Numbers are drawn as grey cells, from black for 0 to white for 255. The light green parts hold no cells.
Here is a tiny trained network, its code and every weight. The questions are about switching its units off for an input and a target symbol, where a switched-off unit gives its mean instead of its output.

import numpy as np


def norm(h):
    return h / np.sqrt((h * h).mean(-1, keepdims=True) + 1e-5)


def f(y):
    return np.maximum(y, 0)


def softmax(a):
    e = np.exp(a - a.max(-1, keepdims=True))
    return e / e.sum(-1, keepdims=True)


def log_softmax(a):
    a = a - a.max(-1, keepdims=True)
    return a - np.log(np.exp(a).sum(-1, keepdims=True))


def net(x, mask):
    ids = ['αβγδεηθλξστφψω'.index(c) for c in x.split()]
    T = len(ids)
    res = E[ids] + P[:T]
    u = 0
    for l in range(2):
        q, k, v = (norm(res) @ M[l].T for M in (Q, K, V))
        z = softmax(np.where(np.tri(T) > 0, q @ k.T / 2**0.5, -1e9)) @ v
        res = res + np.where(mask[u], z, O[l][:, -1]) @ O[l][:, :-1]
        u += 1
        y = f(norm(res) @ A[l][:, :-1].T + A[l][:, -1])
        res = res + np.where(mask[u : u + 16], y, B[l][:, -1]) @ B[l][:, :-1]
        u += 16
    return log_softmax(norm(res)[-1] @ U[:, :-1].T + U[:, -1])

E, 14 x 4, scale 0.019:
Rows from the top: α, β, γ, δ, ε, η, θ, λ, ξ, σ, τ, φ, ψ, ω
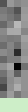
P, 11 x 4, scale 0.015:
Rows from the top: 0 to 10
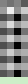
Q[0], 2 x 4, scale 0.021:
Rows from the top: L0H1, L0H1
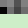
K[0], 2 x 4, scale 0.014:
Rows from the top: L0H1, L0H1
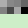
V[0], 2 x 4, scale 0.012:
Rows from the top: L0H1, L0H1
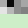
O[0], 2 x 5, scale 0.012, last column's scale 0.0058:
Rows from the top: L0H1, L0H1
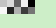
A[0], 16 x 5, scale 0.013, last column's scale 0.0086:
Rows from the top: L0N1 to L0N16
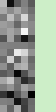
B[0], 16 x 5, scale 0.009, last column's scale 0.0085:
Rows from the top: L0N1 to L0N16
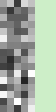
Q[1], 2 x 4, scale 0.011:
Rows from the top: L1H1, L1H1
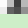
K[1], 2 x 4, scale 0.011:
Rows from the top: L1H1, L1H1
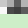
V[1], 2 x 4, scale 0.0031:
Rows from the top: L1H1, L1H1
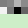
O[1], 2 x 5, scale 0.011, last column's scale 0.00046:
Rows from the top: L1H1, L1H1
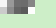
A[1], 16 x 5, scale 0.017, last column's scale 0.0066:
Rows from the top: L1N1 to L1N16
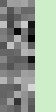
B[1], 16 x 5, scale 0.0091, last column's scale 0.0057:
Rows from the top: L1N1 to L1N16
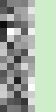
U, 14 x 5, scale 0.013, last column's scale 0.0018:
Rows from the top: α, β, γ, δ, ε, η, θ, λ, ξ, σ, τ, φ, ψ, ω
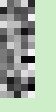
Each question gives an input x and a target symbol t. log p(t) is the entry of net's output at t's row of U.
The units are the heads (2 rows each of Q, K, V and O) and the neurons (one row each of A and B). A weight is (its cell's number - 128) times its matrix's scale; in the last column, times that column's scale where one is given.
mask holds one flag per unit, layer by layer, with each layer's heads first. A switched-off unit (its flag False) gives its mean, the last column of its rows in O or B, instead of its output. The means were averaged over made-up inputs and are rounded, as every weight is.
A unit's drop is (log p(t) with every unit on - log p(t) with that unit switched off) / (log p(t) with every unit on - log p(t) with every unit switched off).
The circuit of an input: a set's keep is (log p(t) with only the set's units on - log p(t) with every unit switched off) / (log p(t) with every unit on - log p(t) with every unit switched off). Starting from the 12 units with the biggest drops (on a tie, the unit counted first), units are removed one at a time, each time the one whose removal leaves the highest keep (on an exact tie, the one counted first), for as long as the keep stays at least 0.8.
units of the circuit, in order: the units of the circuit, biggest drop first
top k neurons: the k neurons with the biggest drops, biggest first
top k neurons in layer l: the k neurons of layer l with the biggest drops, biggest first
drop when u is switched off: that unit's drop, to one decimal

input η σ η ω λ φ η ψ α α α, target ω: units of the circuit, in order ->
(L0H1)
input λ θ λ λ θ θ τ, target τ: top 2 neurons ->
(L0N11; L0N15)
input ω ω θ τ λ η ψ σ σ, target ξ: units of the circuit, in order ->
(L0N15; L0N11)
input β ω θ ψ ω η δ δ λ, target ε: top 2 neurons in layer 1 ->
(L1N5; L1N15)
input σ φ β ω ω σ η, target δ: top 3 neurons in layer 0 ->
(L0N14; L0N11; L0N15)
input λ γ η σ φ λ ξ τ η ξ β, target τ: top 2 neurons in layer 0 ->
(L0N11; L0N15)
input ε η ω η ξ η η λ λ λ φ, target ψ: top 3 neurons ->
(L0N14; L0N1; L1N5)
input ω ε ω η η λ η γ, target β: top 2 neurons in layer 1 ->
(L1N4; L1N5)
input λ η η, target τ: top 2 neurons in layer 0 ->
(L0N11; L0N15)
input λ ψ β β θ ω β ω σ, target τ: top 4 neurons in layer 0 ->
(L0N11; L0N15; L0N16; L0N1)
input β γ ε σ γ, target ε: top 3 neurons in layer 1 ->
(L1N5; L1N15; L1N16)
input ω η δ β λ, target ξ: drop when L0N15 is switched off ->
0.2
